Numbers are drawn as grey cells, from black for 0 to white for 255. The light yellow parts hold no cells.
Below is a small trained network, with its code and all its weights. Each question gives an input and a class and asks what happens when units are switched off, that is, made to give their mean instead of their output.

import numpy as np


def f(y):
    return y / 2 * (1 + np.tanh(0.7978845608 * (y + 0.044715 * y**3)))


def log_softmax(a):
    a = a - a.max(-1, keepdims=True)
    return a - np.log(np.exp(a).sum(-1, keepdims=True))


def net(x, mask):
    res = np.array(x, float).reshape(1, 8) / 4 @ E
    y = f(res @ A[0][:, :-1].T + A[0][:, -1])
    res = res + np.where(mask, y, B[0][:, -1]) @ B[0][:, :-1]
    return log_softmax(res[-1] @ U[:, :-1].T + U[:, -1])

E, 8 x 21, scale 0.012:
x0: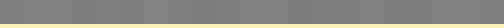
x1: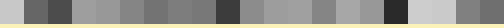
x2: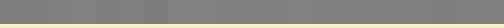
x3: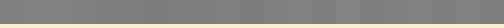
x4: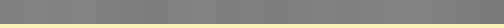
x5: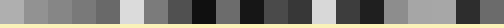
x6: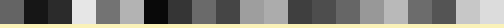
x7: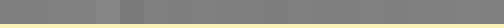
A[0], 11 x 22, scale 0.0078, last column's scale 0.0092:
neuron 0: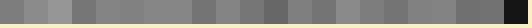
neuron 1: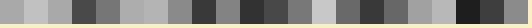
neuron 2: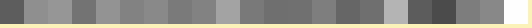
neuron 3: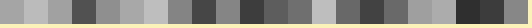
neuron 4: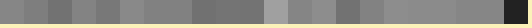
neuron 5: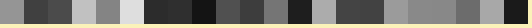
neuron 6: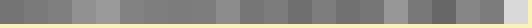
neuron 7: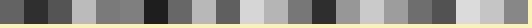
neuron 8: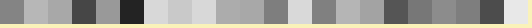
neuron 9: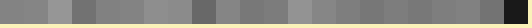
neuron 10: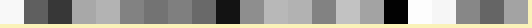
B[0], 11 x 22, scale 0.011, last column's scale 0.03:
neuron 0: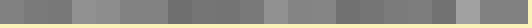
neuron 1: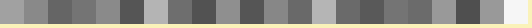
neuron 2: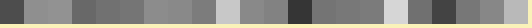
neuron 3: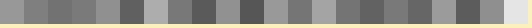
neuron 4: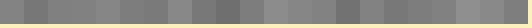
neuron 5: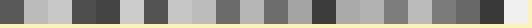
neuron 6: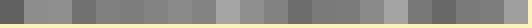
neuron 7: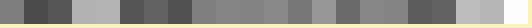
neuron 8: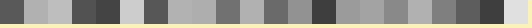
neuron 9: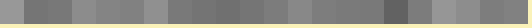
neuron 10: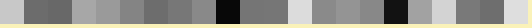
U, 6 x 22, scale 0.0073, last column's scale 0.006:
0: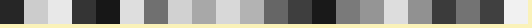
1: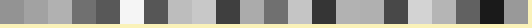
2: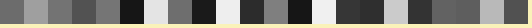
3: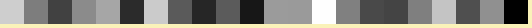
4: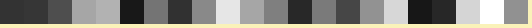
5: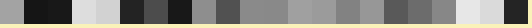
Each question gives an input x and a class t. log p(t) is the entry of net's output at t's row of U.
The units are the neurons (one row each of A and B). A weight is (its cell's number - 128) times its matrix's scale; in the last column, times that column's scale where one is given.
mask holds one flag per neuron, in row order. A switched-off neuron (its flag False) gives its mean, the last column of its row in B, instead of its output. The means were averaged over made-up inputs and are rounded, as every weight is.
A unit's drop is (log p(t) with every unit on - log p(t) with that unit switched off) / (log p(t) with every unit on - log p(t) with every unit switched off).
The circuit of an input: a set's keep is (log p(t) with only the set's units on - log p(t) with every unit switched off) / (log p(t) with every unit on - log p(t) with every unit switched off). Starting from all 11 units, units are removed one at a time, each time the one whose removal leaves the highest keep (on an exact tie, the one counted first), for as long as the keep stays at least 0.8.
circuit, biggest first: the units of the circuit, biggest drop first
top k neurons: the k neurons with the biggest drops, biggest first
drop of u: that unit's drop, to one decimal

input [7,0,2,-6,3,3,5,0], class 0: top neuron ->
[neuron 10]
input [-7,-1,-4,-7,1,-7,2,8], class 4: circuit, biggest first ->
[neuron 7; neuron 10]
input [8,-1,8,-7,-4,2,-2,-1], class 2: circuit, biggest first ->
[neuron 10; neuron 5]
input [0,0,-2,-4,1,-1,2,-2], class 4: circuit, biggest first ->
[neuron 10; neuron 5]
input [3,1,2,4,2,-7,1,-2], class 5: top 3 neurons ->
[neuron 7; neuron 5; neuron 2]
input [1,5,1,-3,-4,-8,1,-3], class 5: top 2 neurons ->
[neuron 7; neuron 5]
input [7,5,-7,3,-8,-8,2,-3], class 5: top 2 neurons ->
[neuron 7; neuron 5]
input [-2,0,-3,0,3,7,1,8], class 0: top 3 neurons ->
[neuron 5; neuron 10; neuron 7]
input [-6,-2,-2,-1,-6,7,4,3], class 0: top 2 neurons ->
[neuron 5; neuron 10]
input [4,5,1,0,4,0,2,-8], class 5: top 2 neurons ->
[neuron 8; neuron 5]
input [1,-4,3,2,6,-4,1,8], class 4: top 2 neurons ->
[neuron 5; neuron 7]
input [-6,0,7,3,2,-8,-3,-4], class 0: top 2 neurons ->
[neuron 10; neuron 8]
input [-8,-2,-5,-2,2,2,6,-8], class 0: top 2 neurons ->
[neuron 5; neuron 10]
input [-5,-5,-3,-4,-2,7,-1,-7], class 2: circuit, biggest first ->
[neuron 1]
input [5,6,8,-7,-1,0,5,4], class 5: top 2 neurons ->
[neuron 7; neuron 8]
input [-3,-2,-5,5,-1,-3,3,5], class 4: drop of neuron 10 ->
0.2
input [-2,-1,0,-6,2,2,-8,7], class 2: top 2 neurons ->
[neuron 1; neuron 10]
